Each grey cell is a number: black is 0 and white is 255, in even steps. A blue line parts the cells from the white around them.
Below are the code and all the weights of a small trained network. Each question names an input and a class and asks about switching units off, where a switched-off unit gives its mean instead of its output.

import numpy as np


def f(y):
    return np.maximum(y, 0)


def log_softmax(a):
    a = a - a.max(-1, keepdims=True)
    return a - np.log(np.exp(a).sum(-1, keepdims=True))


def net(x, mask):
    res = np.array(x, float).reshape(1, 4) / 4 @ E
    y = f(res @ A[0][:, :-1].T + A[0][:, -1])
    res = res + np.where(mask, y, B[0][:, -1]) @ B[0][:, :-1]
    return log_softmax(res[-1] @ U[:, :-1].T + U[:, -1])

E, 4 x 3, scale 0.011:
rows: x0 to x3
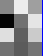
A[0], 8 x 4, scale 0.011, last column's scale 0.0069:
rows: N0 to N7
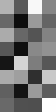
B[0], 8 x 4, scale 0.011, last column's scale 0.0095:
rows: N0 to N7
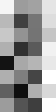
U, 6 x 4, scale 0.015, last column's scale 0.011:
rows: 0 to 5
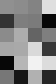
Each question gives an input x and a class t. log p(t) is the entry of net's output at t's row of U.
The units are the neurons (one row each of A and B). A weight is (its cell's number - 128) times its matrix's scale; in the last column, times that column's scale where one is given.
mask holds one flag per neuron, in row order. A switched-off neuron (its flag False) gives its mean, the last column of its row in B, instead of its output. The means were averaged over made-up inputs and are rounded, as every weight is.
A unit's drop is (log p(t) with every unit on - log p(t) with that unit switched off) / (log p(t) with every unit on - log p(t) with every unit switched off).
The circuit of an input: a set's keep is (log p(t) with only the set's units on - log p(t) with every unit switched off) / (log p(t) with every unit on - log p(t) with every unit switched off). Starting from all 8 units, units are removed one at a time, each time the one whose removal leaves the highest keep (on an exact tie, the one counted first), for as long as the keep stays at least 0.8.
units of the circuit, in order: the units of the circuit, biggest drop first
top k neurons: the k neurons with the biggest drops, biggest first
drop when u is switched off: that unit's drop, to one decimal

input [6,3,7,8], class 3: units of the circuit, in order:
(N0)
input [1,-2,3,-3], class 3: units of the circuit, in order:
(N7 N3)
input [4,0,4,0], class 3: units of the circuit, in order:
(N7 N0)
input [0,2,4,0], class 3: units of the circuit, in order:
(N0 N7)
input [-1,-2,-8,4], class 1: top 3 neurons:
(N0 N4 N1)
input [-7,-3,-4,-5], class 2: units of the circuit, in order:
(N6 N5)
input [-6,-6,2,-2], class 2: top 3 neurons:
(N6 N5 N2)
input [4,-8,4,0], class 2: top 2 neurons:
(N5 N6)
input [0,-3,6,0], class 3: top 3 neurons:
(N0 N7 N3)
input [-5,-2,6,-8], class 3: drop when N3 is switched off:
0.1
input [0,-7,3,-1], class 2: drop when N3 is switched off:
0.1
